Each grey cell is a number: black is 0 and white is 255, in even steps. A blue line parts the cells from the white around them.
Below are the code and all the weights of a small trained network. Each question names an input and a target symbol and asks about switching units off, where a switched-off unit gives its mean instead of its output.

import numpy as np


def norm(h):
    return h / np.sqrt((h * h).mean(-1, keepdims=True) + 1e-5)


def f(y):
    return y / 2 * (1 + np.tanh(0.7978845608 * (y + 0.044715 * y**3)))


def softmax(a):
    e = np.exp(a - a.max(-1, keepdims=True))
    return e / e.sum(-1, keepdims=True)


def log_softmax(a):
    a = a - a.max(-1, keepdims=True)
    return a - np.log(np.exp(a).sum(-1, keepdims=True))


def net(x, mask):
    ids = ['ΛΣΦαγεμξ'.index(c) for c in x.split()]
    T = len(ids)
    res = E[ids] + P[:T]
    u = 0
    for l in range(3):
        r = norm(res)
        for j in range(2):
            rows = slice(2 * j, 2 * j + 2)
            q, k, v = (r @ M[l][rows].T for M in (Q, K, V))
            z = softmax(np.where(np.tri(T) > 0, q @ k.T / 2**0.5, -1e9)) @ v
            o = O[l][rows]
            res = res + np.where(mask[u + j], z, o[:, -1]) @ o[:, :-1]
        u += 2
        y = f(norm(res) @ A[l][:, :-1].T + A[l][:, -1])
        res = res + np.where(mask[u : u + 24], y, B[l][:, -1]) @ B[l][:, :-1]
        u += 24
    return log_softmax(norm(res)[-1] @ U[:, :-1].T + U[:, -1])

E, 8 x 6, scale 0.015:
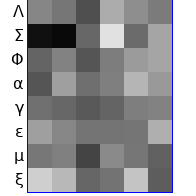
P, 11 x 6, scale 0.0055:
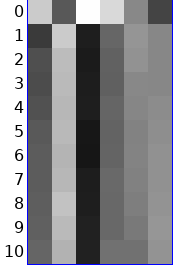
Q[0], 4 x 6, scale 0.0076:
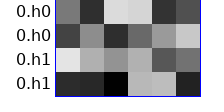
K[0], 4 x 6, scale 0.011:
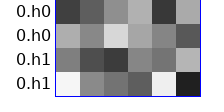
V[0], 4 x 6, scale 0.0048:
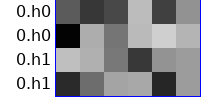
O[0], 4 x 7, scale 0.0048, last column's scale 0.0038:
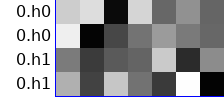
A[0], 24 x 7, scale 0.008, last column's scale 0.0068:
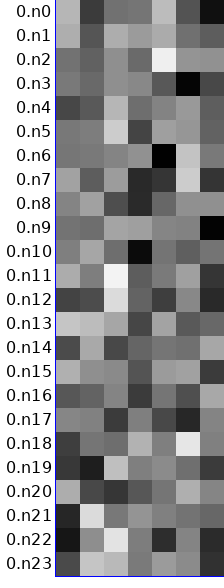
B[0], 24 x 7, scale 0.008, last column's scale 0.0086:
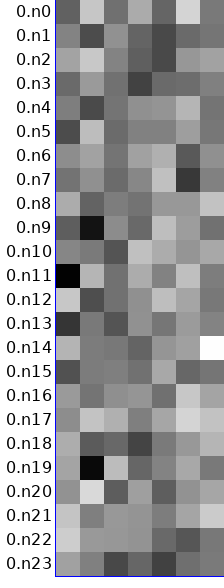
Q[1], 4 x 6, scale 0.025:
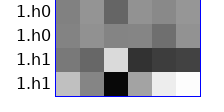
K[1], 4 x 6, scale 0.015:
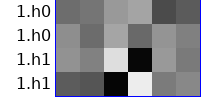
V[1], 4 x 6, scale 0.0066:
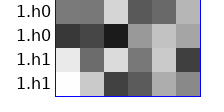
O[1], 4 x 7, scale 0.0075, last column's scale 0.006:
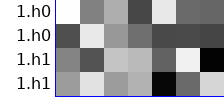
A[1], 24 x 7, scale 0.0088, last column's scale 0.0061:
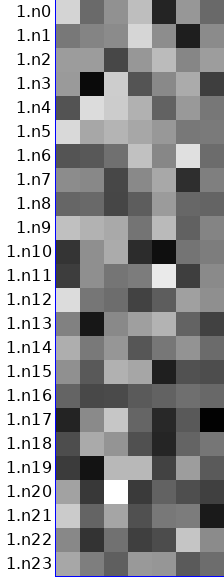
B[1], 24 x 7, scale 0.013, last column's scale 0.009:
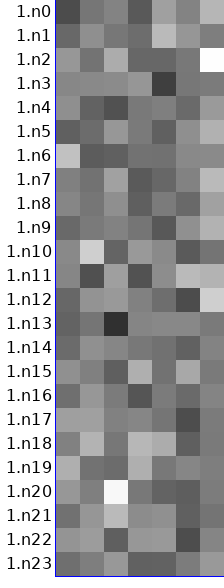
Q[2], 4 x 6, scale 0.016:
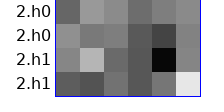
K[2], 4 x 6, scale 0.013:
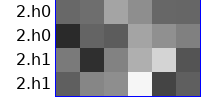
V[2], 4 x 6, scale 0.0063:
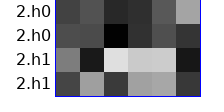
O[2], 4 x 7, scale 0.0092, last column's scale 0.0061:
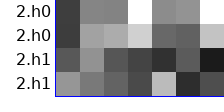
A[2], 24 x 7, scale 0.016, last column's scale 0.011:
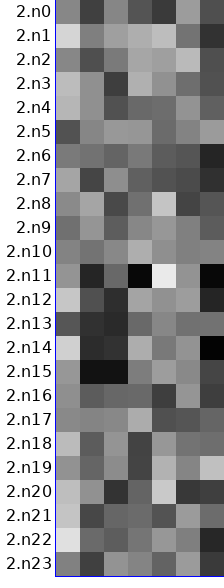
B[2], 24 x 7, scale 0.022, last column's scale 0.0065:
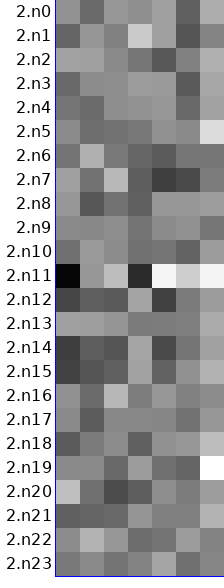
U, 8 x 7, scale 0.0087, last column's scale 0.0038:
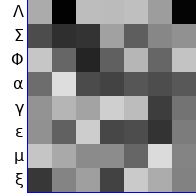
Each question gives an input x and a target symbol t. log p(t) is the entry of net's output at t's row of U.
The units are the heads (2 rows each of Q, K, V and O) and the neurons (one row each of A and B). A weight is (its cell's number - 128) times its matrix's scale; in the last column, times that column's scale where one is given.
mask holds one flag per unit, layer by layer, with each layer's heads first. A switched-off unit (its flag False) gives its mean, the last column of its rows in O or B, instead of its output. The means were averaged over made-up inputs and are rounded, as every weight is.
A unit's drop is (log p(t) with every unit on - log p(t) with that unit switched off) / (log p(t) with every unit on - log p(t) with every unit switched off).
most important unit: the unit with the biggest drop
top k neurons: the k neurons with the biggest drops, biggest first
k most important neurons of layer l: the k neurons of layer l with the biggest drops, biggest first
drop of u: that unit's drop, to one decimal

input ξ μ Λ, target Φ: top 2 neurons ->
[0.n13, 1.n18]
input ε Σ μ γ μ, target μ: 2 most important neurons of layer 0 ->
[0.n17, 0.n11]
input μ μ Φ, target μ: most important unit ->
0.h0
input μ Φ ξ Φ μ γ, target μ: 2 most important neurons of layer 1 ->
[1.n4, 1.n0]
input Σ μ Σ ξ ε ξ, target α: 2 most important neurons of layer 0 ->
[0.n2, 0.n10]
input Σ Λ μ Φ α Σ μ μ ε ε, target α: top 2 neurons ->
[2.n11, 0.n20]
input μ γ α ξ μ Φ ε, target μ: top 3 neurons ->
[1.n4, 1.n0, 2.n11]
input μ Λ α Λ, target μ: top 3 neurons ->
[1.n0, 1.n4, 2.n11]
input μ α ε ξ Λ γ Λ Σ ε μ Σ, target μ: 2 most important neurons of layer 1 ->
[1.n12, 1.n11]
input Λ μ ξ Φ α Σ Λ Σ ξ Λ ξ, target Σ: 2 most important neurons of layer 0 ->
[0.n2, 0.n21]
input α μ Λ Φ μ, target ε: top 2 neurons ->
[0.n2, 2.n11]
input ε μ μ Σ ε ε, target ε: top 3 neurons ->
[0.n11, 0.n18, 2.n11]
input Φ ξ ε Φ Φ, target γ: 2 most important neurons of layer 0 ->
[0.n17, 0.n21]
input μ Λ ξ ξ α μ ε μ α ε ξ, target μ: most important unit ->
1.h0
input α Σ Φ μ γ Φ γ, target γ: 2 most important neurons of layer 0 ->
[0.n18, 0.n2]
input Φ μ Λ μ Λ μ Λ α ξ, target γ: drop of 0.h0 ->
1.1
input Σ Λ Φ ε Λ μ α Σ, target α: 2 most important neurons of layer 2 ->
[2.n11, 2.n13]
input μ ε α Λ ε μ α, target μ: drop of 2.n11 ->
0.3
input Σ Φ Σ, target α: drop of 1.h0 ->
0.6
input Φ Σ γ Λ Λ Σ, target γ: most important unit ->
2.h0
